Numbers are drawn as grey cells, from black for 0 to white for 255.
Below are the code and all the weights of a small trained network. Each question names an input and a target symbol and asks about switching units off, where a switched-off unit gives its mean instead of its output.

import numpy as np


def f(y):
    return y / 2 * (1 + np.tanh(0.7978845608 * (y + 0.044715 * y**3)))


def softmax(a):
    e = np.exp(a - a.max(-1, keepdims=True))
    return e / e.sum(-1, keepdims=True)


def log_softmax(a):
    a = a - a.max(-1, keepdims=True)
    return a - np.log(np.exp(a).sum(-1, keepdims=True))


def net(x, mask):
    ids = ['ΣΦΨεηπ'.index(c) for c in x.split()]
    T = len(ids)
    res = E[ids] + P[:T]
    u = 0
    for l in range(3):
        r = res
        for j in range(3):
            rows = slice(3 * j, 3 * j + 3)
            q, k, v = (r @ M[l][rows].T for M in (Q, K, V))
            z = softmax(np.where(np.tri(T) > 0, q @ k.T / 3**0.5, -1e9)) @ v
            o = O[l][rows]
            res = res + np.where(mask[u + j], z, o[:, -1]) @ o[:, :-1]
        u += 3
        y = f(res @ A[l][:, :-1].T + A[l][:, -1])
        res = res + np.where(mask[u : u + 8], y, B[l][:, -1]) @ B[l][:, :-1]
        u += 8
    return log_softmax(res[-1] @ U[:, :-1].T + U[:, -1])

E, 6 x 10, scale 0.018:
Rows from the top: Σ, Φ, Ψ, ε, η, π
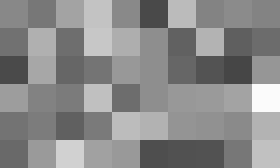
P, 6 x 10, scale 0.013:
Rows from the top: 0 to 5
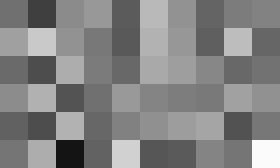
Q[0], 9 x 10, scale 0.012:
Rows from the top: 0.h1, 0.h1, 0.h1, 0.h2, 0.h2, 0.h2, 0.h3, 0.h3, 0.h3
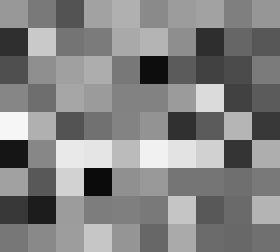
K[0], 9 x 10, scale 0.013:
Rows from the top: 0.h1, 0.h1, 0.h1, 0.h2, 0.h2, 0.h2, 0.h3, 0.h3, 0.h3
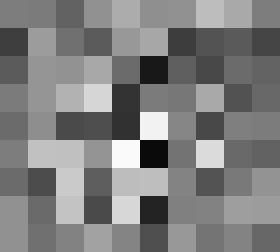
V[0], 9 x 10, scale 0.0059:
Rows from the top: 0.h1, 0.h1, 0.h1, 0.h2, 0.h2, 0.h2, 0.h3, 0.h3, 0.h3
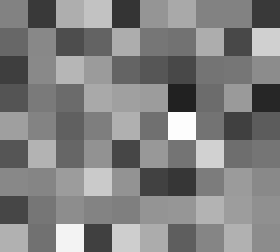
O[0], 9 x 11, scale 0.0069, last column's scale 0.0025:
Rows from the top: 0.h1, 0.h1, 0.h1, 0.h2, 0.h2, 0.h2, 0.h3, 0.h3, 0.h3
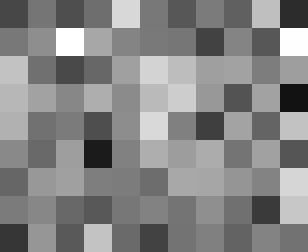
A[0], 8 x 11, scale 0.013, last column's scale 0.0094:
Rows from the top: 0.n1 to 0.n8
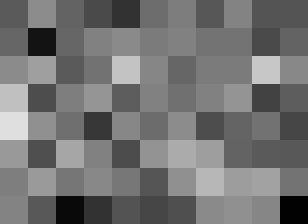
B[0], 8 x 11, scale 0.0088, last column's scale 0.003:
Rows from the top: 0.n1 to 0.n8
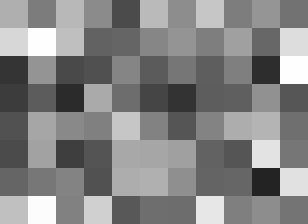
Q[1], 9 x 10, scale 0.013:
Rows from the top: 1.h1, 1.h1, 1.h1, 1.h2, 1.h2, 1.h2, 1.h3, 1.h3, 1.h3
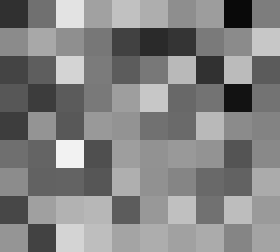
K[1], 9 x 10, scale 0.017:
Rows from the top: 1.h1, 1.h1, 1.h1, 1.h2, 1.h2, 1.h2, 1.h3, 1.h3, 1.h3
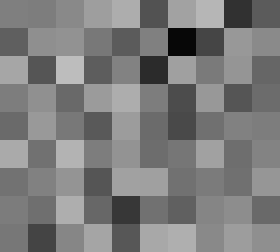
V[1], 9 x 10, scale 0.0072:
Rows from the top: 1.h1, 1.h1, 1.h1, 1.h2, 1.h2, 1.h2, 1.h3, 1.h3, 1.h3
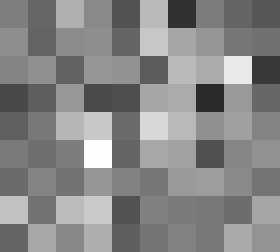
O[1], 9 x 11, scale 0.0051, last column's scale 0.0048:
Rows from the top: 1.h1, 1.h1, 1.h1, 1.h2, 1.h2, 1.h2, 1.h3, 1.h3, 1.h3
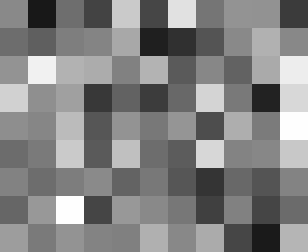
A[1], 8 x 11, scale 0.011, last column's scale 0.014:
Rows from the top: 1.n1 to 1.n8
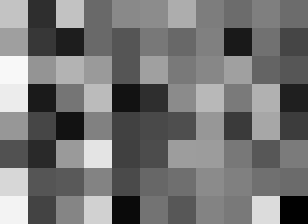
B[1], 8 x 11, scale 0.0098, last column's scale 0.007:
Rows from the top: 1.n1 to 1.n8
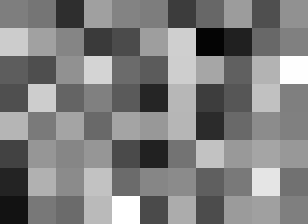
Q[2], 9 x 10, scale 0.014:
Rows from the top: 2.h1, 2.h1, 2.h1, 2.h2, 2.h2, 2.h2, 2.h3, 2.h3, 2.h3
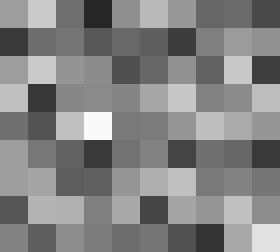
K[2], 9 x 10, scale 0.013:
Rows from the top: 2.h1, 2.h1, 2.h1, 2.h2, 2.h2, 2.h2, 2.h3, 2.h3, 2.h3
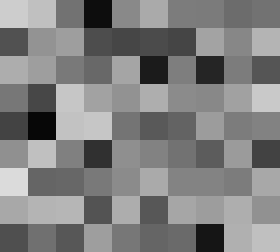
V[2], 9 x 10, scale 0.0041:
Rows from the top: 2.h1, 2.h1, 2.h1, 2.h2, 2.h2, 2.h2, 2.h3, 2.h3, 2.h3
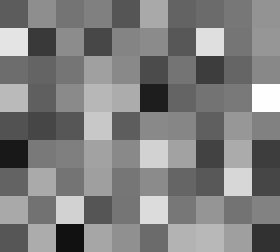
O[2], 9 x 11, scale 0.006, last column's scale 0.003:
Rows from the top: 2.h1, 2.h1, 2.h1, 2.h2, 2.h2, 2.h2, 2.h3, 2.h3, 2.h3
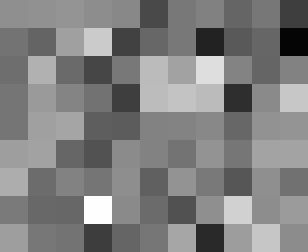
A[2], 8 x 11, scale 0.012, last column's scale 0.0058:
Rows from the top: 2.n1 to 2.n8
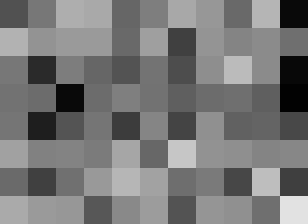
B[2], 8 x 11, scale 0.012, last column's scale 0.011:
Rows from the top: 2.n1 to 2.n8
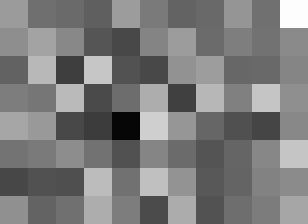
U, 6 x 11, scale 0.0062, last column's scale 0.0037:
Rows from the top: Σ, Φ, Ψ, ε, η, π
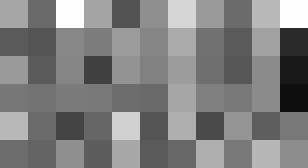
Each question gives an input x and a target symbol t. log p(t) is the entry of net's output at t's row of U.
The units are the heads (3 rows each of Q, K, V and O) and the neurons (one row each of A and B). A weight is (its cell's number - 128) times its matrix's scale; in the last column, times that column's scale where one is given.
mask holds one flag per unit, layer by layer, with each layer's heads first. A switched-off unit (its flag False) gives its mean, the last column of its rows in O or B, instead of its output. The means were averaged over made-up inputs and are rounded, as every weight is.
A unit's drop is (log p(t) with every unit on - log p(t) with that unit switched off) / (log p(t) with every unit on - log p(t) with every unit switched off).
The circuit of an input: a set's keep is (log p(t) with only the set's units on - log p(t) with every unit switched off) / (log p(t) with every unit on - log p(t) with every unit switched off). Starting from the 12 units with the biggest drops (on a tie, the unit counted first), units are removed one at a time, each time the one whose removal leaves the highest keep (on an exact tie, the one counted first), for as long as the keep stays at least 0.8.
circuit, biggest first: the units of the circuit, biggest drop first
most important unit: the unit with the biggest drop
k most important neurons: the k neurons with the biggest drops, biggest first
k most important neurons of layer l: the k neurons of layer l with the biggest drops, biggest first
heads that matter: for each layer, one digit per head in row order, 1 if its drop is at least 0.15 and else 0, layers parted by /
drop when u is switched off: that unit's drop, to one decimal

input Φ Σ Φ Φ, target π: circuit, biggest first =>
(0.n3; 2.n4; 1.h3; 1.n3)
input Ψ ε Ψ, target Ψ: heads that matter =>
001 / 110 / 000
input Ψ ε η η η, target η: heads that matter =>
000 / 100 / 000
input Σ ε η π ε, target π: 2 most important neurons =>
(1.n6; 2.n1)
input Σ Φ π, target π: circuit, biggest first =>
(1.n6; 0.h2; 0.h3; 2.n1)
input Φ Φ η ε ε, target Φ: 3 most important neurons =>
(0.n6; 2.n7; 0.n2)
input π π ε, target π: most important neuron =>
(1.n6)
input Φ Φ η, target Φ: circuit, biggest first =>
(0.h2; 2.n7; 0.n6; 0.n2)
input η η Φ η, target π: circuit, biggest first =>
(0.n3; 2.n4; 1.h3)
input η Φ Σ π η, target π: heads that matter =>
011 / 000 / 000
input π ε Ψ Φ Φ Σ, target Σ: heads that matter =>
100 / 100 / 000
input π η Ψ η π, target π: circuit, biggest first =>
(1.n6; 0.h3; 0.h2; 2.n1)
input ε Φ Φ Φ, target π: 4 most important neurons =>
(0.n3; 2.n4; 1.n3; 0.n2)
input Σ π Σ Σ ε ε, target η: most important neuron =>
(0.n3)
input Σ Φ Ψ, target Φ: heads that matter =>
010 / 010 / 000
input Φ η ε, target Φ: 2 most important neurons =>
(2.n7; 0.n6)
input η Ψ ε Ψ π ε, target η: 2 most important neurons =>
(0.n7; 1.n3)
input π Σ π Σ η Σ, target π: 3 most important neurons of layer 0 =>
(0.n3; 0.n2; 0.n7)
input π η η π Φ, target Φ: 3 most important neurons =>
(2.n7; 0.n6; 0.n2)
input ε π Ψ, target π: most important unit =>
0.h3
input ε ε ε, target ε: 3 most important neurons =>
(2.n3; 2.n5; 0.n2)
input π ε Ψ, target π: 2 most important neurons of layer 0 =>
(0.n2; 0.n7)
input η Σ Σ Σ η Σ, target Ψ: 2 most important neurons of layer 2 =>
(2.n4; 2.n6)
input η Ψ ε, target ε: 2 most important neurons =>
(2.n3; 2.n5)
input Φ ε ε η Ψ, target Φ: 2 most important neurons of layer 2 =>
(2.n7; 2.n1)
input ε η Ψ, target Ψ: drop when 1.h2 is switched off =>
0.1
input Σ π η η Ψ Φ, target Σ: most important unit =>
0.h1
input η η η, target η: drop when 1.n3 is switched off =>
0.4
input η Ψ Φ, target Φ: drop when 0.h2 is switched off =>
0.6
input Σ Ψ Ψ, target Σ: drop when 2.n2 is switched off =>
0.1
